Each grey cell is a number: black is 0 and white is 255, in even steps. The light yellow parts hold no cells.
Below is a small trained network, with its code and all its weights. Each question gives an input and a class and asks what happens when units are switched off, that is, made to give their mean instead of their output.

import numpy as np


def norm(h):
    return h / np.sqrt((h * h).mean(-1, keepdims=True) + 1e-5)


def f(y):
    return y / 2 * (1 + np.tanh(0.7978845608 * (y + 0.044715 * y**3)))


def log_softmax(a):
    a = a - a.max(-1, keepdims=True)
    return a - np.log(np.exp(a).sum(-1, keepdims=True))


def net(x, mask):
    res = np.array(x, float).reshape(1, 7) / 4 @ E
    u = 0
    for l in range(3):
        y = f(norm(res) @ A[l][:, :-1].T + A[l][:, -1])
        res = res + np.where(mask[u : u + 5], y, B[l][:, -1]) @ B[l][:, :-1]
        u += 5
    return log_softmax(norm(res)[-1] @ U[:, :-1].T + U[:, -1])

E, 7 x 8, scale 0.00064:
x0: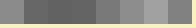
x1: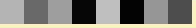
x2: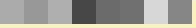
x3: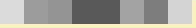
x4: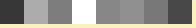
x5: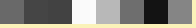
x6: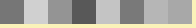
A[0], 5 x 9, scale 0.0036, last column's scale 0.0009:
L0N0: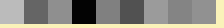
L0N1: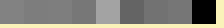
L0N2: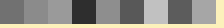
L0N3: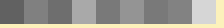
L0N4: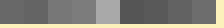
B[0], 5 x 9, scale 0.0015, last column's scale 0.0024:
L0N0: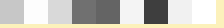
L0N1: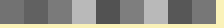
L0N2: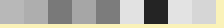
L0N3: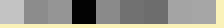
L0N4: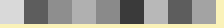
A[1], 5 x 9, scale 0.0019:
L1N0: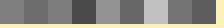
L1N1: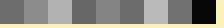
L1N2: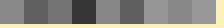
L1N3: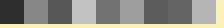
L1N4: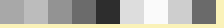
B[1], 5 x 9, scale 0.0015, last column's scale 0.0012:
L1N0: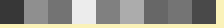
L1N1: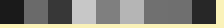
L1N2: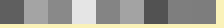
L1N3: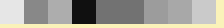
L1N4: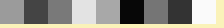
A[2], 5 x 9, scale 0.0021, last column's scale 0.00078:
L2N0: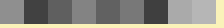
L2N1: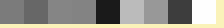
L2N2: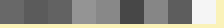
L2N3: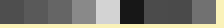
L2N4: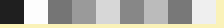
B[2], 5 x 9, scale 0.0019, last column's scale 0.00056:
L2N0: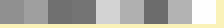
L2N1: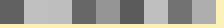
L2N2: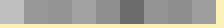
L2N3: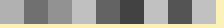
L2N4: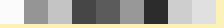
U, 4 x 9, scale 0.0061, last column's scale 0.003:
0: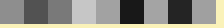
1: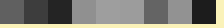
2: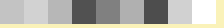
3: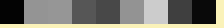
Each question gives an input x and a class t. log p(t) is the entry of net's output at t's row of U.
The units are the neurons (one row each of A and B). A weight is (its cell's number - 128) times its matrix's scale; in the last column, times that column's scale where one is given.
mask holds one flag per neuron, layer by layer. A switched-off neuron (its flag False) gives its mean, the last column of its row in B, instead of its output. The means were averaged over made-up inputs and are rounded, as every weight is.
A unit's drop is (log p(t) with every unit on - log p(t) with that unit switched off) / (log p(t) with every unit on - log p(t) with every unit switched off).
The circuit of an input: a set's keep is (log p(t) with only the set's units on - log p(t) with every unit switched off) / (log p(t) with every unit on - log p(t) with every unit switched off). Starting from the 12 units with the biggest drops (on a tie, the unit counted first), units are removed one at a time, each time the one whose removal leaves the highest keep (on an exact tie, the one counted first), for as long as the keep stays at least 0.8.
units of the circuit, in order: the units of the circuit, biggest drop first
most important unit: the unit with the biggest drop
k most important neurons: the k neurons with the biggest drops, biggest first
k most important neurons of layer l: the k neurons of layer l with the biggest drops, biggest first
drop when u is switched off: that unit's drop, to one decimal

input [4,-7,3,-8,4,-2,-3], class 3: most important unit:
L0N0
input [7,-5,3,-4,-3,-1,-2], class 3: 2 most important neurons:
L0N4, L2N1
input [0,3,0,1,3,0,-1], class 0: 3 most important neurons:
L0N4, L2N4, L0N1
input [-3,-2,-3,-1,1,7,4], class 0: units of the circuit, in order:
L0N0, L0N2
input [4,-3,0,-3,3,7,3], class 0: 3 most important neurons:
L0N0, L0N2, L2N3
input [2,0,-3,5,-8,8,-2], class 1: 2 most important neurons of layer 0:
L0N0, L0N2
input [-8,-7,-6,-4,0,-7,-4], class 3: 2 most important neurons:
L0N0, L0N2
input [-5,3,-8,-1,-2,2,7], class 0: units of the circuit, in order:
L0N0, L2N3
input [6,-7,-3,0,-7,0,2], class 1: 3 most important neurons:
L0N0, L2N4, L0N2
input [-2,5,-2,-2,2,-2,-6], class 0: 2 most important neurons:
L0N4, L2N4
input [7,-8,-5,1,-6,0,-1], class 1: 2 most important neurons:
L0N0, L2N4
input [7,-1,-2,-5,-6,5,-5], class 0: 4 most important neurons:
L0N0, L0N2, L2N3, L0N4
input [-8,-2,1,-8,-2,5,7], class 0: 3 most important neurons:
L0N0, L2N3, L0N2
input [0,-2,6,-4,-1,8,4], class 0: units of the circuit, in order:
L0N0
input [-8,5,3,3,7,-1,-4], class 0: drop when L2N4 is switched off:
0.2
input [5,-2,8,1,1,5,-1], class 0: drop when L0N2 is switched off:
0.4
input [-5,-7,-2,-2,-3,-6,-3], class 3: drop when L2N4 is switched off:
0.1
